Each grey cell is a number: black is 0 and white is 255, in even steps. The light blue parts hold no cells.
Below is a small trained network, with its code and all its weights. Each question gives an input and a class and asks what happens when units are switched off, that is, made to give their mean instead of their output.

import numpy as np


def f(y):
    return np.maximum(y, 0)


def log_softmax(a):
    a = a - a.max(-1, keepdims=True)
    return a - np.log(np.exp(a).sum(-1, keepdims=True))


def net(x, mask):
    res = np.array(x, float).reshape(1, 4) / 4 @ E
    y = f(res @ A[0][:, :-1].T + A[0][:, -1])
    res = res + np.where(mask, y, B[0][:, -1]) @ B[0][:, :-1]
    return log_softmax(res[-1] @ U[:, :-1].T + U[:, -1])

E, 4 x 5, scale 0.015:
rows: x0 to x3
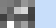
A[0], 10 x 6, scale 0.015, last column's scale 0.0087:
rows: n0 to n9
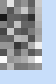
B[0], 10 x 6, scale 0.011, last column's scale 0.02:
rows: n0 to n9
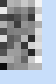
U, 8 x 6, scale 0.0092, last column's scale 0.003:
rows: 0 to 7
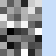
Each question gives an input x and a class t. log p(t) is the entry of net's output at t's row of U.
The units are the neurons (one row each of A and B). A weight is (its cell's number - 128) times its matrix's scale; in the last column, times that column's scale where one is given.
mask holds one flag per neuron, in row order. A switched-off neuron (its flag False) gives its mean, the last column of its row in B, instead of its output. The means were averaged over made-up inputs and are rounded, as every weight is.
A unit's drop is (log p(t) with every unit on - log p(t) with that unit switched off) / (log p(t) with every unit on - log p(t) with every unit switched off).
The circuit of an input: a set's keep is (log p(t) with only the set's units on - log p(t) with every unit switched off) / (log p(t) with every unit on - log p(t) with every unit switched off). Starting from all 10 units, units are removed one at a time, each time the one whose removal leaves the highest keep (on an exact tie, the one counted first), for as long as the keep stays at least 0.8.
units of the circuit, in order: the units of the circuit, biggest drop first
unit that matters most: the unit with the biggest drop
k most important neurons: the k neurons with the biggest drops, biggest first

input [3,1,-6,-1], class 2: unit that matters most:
n6
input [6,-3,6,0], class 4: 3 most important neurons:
[n0; n2; n9]
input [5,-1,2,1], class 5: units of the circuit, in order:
[n5; n8]
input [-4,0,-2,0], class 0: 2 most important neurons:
[n0; n5]
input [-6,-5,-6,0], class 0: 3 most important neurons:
[n0; n8; n6]
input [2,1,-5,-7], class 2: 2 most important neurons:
[n6; n1]
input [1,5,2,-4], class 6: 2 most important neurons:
[n0; n8]
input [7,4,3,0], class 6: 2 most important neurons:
[n0; n9]
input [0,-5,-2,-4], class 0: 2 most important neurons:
[n2; n0]
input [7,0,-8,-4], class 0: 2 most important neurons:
[n8; n5]
